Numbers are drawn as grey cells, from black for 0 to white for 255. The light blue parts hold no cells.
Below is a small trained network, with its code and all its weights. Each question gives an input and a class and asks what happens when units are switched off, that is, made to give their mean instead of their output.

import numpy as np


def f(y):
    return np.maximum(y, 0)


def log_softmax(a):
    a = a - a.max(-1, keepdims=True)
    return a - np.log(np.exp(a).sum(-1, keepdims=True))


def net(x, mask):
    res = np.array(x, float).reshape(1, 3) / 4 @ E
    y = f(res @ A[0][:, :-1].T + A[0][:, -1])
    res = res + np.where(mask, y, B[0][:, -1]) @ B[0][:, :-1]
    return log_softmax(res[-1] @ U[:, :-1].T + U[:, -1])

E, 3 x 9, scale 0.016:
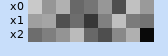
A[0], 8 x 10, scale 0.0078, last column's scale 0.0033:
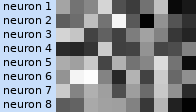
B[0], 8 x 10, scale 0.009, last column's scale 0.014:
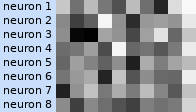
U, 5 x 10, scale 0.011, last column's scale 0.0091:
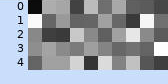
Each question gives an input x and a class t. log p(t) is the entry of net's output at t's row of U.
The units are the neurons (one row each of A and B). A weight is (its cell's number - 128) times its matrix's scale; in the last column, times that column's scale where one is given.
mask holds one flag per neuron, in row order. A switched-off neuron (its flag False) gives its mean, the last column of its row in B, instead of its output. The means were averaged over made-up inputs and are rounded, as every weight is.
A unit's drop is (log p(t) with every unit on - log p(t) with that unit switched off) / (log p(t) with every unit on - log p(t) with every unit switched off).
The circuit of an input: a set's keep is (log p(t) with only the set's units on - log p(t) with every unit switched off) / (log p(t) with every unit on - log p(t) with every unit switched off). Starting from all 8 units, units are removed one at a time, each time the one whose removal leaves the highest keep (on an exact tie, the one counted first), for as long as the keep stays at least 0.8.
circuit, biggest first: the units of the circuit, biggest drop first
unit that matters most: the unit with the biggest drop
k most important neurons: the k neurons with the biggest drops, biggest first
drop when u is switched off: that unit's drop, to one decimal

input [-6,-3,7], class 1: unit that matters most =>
neuron 1
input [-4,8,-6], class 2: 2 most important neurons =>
neuron 1; neuron 3
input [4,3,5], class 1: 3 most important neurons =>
neuron 1; neuron 4; neuron 2
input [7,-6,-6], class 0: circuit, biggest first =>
neuron 1; neuron 7
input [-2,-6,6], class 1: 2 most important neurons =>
neuron 1; neuron 3
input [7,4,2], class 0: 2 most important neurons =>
neuron 6; neuron 7
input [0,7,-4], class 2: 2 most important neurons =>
neuron 1; neuron 3
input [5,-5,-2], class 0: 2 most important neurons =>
neuron 3; neuron 1
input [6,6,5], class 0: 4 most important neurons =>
neuron 6; neuron 7; neuron 2; neuron 5
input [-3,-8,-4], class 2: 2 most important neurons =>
neuron 1; neuron 2
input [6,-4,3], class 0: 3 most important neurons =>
neuron 6; neuron 7; neuron 3
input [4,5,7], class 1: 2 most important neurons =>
neuron 1; neuron 2
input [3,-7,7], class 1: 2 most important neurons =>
neuron 1; neuron 3
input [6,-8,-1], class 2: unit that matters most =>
neuron 2
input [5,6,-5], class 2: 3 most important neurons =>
neuron 1; neuron 3; neuron 4
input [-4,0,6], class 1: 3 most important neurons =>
neuron 1; neuron 7; neuron 6
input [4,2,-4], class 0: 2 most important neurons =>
neuron 1; neuron 7
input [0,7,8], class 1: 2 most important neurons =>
neuron 1; neuron 2
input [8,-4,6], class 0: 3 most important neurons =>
neuron 7; neuron 6; neuron 5
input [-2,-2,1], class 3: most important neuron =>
neuron 3
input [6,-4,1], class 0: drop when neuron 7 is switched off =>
0.1
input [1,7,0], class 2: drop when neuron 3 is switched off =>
0.3
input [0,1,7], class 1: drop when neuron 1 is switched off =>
0.8
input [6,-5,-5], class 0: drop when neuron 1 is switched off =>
0.5
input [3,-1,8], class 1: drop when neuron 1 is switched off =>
1.4
